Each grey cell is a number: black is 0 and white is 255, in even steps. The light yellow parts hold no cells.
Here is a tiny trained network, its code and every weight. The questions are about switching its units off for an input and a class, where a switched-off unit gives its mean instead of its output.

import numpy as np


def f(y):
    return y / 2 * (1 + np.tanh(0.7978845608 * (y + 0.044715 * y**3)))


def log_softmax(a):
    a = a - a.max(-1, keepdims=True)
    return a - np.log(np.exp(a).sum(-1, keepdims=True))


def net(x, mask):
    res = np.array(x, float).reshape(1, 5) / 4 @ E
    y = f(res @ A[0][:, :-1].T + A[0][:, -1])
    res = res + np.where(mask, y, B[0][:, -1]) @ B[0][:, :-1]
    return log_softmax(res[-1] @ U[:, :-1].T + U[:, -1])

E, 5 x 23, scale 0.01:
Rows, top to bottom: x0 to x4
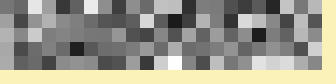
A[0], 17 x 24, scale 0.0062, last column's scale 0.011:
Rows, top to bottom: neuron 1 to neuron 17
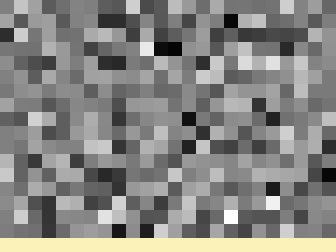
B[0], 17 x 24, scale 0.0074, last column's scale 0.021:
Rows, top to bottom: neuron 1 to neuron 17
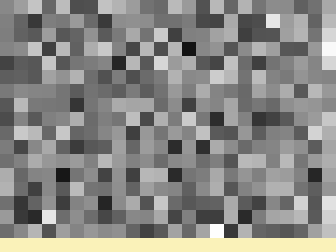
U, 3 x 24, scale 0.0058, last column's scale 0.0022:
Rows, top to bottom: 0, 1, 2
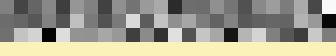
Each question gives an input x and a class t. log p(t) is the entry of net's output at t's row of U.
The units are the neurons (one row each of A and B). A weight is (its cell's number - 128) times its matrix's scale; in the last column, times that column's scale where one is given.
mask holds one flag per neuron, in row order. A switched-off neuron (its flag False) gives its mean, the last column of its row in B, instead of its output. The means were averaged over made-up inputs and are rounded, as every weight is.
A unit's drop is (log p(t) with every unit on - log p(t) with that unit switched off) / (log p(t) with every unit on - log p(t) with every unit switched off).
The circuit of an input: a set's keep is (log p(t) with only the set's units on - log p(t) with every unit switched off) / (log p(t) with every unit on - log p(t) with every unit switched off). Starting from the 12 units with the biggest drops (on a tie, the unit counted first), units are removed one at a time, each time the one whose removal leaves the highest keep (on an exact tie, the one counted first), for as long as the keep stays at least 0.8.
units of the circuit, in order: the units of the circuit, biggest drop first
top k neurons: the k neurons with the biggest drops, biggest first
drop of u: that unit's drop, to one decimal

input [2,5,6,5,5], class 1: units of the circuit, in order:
[neuron 5]
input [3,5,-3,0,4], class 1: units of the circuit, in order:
[neuron 5; neuron 9]
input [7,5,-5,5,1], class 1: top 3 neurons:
[neuron 9; neuron 4; neuron 13]
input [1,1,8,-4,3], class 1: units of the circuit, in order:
[neuron 4; neuron 11]
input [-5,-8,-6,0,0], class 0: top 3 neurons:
[neuron 16; neuron 9; neuron 5]
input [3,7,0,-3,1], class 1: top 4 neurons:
[neuron 9; neuron 13; neuron 16; neuron 4]
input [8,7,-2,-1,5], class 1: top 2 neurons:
[neuron 9; neuron 5]
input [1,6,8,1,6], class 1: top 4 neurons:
[neuron 5; neuron 4; neuron 11; neuron 16]
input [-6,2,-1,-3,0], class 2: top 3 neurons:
[neuron 4; neuron 16; neuron 3]
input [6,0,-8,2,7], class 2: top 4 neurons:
[neuron 17; neuron 10; neuron 15; neuron 16]
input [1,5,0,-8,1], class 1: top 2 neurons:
[neuron 13; neuron 16]
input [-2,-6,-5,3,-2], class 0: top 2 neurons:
[neuron 9; neuron 5]
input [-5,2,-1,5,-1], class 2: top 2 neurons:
[neuron 4; neuron 16]
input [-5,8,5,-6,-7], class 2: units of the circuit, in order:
[neuron 4]
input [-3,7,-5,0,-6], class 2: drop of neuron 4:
0.7
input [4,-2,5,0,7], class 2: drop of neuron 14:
0.0
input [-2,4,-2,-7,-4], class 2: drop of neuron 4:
0.3
